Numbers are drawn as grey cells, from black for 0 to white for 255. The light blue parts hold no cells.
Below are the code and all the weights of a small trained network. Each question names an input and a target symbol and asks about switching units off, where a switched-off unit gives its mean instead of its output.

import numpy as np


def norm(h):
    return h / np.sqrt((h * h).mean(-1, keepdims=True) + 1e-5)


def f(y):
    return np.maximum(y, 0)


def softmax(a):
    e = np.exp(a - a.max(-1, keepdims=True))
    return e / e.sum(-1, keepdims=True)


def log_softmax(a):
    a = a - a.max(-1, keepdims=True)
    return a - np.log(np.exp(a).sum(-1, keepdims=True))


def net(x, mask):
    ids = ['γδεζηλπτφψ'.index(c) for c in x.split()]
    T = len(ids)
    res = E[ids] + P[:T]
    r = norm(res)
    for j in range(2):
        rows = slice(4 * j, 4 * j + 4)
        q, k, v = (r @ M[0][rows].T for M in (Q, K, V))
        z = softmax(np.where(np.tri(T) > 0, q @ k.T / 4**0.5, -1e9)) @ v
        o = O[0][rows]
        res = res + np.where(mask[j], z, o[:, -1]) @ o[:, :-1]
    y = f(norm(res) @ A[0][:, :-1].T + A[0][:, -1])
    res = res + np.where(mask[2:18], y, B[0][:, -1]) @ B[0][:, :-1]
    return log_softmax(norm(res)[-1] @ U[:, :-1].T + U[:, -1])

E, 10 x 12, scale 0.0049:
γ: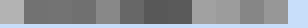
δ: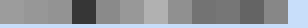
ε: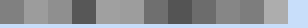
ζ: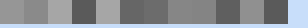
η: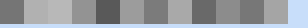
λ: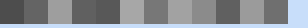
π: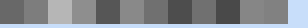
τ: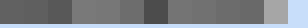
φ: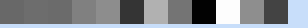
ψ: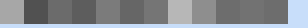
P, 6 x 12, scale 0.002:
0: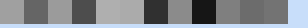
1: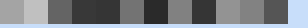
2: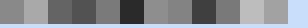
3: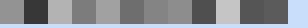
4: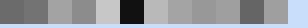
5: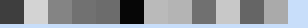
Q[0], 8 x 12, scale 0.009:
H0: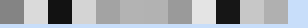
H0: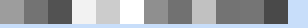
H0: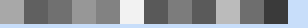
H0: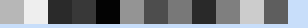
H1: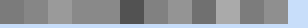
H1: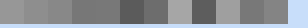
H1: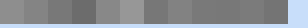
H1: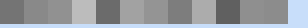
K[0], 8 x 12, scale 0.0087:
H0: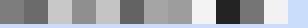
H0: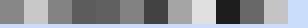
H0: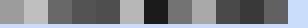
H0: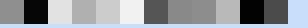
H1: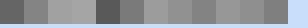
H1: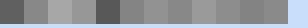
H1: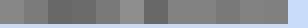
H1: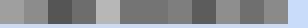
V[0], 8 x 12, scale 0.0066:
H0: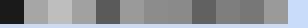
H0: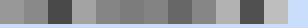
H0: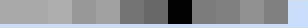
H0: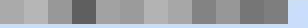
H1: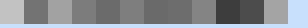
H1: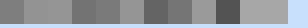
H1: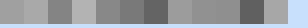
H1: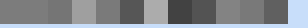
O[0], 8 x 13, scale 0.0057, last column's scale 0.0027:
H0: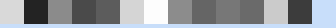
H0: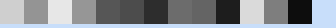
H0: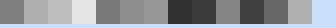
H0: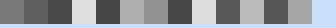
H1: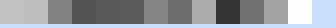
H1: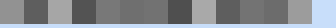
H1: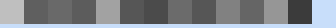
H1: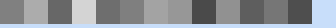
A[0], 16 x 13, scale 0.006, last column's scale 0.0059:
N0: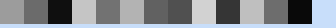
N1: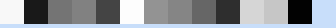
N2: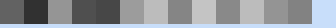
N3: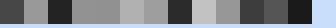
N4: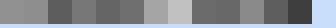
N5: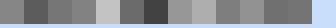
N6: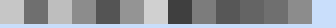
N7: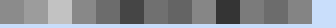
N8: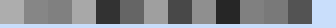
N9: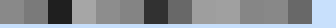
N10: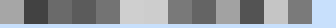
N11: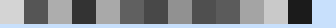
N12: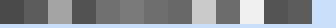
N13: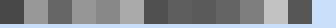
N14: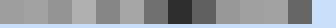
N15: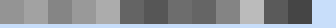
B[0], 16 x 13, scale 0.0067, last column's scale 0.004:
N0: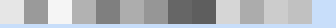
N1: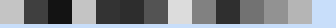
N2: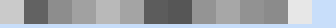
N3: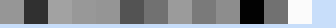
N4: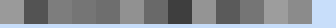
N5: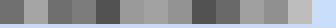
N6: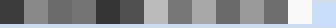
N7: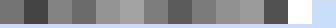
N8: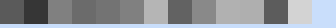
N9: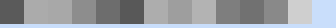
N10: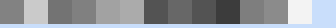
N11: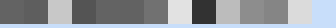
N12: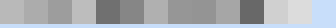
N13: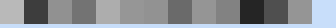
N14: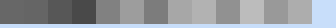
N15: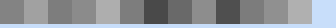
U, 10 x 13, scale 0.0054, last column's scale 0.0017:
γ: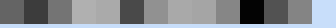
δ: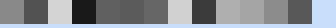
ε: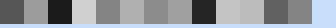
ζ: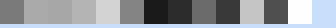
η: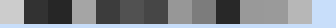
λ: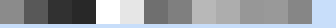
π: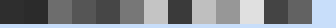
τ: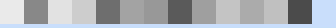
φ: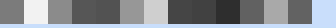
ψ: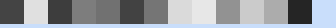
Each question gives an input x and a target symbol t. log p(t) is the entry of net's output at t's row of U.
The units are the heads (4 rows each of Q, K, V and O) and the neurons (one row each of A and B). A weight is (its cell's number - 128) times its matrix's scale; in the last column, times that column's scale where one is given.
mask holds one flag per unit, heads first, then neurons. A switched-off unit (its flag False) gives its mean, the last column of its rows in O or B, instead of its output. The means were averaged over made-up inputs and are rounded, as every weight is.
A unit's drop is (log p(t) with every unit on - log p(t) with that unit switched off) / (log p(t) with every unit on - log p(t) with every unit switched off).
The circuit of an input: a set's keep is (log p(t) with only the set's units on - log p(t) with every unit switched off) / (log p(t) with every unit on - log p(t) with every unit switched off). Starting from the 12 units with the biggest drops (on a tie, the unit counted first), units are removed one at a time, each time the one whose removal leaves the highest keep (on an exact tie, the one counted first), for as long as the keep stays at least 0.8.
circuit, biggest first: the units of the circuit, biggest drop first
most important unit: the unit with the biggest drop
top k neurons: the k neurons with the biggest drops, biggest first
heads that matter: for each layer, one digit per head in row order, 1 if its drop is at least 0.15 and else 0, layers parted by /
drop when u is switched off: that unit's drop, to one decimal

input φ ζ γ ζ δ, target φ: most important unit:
H1
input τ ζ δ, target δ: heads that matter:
10
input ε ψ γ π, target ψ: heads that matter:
10
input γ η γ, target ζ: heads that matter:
10
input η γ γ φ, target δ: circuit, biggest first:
H0, H1, N11
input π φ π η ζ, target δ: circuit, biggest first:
H0, N11
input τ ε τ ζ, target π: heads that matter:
00
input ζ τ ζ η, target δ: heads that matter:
00
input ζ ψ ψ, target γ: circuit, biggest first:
H0, N3
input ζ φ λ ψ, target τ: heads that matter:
01
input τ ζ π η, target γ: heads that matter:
10
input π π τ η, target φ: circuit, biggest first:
H0, N10
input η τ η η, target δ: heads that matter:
00
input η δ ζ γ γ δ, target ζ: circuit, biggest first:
H0
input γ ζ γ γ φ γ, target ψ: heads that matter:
11
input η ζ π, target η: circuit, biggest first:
H0, N1
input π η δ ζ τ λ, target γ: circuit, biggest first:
H0, N3
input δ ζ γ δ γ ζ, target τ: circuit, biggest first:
H0, N0
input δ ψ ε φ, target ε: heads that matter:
01
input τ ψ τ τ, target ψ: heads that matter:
10
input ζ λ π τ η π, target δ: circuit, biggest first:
H0
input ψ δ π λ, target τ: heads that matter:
00
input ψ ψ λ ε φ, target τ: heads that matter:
11
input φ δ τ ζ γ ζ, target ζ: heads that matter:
11
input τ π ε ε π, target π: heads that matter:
00
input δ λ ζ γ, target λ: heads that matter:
10
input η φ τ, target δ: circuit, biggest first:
H0, N11
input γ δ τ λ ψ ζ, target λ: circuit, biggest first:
H0
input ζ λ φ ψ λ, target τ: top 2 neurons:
N12, N2
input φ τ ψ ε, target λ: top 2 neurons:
N14, N13
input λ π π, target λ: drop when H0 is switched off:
0.7
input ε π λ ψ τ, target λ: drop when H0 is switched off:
0.8
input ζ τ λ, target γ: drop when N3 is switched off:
0.2
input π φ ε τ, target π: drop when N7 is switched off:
0.0
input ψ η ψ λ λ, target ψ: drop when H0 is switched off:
1.5
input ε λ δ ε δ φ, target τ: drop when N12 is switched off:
0.1
